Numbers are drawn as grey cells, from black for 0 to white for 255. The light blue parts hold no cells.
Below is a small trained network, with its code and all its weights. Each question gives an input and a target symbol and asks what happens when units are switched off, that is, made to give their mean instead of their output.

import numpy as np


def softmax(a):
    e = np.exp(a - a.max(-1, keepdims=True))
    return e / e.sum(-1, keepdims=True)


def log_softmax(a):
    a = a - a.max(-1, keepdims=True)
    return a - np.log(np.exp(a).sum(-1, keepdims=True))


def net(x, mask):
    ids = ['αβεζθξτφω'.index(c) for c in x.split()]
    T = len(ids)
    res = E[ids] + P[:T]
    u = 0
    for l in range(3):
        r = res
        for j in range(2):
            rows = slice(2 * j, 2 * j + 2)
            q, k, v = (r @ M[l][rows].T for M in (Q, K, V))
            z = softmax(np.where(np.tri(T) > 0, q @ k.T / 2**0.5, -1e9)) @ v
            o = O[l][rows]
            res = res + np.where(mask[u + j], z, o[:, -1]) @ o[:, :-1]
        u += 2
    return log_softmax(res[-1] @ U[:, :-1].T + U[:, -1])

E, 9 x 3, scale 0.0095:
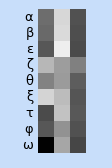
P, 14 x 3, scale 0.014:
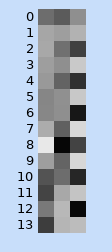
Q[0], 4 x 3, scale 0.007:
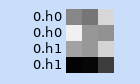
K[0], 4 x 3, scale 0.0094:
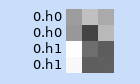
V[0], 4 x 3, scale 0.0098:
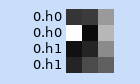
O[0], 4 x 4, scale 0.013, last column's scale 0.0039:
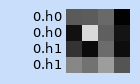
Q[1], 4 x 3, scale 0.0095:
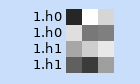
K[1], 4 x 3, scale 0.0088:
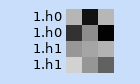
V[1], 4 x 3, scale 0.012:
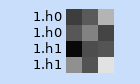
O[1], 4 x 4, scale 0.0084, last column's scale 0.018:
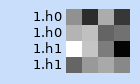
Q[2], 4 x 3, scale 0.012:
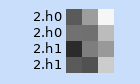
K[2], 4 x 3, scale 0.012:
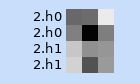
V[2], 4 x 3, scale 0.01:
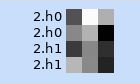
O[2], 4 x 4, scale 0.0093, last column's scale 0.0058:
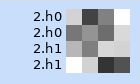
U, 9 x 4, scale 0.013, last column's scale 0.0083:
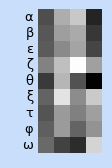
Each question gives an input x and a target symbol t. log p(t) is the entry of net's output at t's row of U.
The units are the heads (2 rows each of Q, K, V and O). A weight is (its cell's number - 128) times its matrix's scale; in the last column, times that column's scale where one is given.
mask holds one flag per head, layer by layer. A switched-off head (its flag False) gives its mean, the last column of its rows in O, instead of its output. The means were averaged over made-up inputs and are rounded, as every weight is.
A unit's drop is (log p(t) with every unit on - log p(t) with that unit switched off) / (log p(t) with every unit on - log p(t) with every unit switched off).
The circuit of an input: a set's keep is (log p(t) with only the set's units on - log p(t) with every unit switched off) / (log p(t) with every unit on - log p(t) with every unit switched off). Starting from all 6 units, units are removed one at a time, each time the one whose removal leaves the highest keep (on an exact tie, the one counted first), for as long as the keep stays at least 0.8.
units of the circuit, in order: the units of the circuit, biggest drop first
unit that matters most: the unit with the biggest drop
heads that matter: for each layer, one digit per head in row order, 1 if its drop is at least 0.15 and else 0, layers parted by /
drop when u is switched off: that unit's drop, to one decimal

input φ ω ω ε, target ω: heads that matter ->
11 / 11 / 01
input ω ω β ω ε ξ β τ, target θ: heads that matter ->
11 / 11 / 11
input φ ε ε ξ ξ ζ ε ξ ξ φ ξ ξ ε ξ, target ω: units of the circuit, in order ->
1.h1, 2.h1, 0.h1, 1.h0
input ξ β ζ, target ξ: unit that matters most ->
0.h0
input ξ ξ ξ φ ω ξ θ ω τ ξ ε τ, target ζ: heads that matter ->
00 / 00 / 11
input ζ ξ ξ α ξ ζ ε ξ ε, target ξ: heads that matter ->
00 / 10 / 00
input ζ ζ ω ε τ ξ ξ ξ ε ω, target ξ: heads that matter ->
11 / 01 / 01
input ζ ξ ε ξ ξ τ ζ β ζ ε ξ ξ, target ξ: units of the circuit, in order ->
0.h0, 2.h1, 1.h1, 0.h1
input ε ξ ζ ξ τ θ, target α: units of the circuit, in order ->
0.h0, 1.h0, 2.h1, 1.h1
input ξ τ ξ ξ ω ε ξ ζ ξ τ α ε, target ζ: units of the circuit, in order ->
2.h1, 0.h0, 2.h0
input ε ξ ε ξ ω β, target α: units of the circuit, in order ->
0.h0, 1.h0, 1.h1, 2.h1
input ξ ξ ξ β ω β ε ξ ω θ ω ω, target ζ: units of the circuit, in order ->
2.h1, 0.h0
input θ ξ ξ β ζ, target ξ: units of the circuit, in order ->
0.h0, 0.h1
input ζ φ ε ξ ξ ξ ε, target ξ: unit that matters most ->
0.h1
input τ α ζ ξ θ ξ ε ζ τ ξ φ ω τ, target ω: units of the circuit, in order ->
0.h0, 0.h1
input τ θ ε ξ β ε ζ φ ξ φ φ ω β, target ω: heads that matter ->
11 / 10 / 10
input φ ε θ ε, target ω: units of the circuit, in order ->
1.h1, 2.h1, 0.h1, 1.h0
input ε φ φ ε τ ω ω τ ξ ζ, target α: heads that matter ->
11 / 10 / 11
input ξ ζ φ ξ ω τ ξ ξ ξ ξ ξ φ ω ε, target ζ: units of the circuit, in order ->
2.h1, 0.h0
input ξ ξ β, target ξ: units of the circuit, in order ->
0.h1
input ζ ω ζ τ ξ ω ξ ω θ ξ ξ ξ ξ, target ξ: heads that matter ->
10 / 01 / 01
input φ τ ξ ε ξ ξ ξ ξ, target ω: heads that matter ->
11 / 11 / 01
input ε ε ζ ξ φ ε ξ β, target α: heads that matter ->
10 / 11 / 11
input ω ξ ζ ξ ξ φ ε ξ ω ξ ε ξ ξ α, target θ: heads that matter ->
01 / 11 / 11
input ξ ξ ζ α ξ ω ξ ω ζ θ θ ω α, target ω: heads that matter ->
11 / 00 / 10
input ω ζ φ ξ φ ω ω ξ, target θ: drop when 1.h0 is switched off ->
0.4
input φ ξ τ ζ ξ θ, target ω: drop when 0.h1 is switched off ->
0.4
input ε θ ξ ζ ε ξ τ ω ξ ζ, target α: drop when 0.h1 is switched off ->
0.1
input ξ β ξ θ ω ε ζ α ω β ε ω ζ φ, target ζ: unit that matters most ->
2.h1
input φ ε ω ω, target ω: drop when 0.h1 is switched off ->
0.6
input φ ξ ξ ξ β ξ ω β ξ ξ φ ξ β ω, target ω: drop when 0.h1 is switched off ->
0.2
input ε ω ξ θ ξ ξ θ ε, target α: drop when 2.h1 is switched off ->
0.3
